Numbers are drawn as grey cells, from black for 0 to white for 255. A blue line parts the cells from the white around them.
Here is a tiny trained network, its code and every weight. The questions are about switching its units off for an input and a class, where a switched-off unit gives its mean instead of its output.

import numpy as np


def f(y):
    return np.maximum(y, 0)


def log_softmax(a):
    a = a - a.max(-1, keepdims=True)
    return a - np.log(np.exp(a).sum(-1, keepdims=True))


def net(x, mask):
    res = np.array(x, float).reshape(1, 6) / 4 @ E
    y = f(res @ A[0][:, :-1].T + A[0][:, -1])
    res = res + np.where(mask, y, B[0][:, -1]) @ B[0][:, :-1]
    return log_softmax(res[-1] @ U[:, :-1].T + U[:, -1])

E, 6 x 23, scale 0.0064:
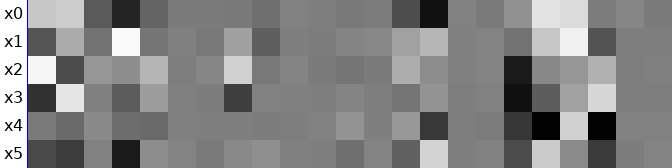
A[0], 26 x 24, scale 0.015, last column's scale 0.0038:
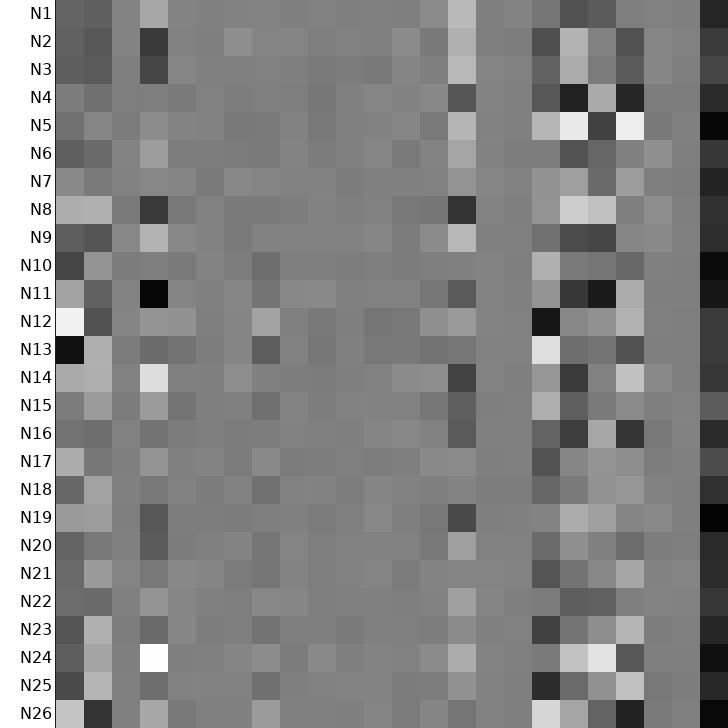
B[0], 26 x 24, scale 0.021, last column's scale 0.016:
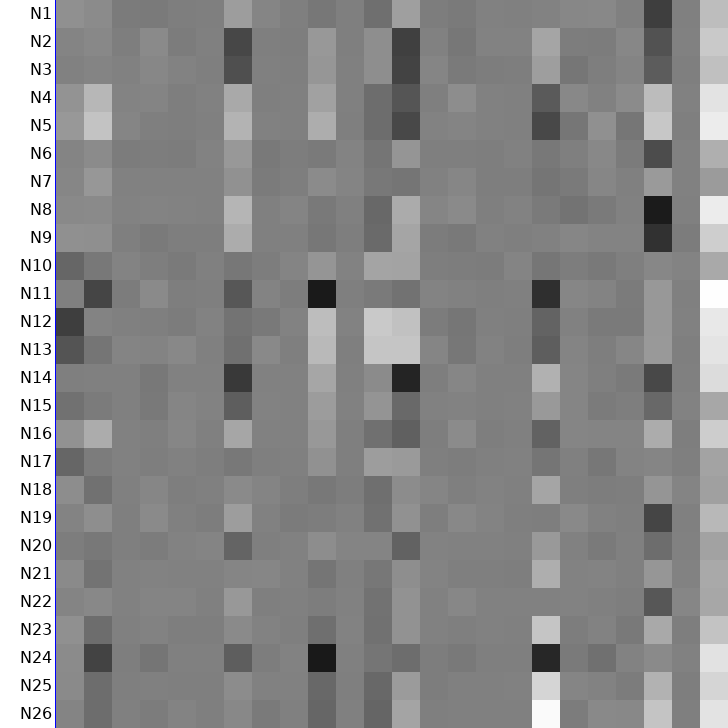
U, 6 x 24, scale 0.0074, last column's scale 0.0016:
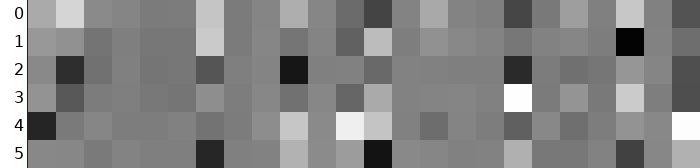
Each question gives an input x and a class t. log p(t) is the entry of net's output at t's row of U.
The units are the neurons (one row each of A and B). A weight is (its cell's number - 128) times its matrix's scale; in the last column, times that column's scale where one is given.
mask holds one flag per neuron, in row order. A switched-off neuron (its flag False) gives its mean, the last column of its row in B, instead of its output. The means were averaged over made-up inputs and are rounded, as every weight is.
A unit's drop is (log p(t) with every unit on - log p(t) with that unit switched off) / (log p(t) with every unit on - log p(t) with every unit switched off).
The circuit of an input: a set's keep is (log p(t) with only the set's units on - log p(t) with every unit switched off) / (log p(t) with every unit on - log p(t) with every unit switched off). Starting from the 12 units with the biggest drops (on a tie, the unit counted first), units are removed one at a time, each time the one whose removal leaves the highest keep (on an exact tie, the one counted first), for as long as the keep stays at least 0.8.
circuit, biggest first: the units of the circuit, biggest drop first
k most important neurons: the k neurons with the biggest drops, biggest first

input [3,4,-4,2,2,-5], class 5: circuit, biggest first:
(N14)
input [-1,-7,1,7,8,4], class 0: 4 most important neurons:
(N4 N16 N24 N26)
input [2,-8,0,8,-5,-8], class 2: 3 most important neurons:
(N11 N26 N2)
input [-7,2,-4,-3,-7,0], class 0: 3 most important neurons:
(N5 N8 N7)
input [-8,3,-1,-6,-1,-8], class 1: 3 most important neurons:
(N9 N1 N6)
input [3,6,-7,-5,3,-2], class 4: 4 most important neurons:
(N13 N11 N10 N15)
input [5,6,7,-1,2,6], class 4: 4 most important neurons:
(N12 N11 N14 N17)
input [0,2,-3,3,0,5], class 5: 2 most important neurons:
(N12 N26)
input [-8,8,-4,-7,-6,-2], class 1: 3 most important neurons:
(N9 N11 N1)
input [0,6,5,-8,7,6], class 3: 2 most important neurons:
(N26 N5)
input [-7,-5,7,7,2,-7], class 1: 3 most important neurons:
(N9 N26 N1)
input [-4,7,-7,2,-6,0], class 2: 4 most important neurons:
(N24 N12 N4 N16)
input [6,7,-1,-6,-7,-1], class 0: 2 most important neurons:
(N5 N11)
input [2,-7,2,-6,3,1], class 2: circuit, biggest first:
(N11)
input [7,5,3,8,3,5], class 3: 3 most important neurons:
(N25 N23 N9)
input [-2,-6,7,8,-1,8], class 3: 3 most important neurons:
(N25 N23 N14)
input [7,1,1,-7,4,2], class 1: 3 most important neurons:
(N8 N19 N25)
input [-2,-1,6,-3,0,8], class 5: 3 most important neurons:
(N2 N3 N13)
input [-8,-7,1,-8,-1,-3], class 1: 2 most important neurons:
(N9 N1)
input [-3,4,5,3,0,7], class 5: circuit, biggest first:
(N2)
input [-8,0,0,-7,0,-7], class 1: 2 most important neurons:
(N9 N1)
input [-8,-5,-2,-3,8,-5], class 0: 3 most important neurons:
(N4 N16 N8)
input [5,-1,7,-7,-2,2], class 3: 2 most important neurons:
(N26 N13)
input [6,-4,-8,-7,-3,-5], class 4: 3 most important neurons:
(N13 N25 N23)
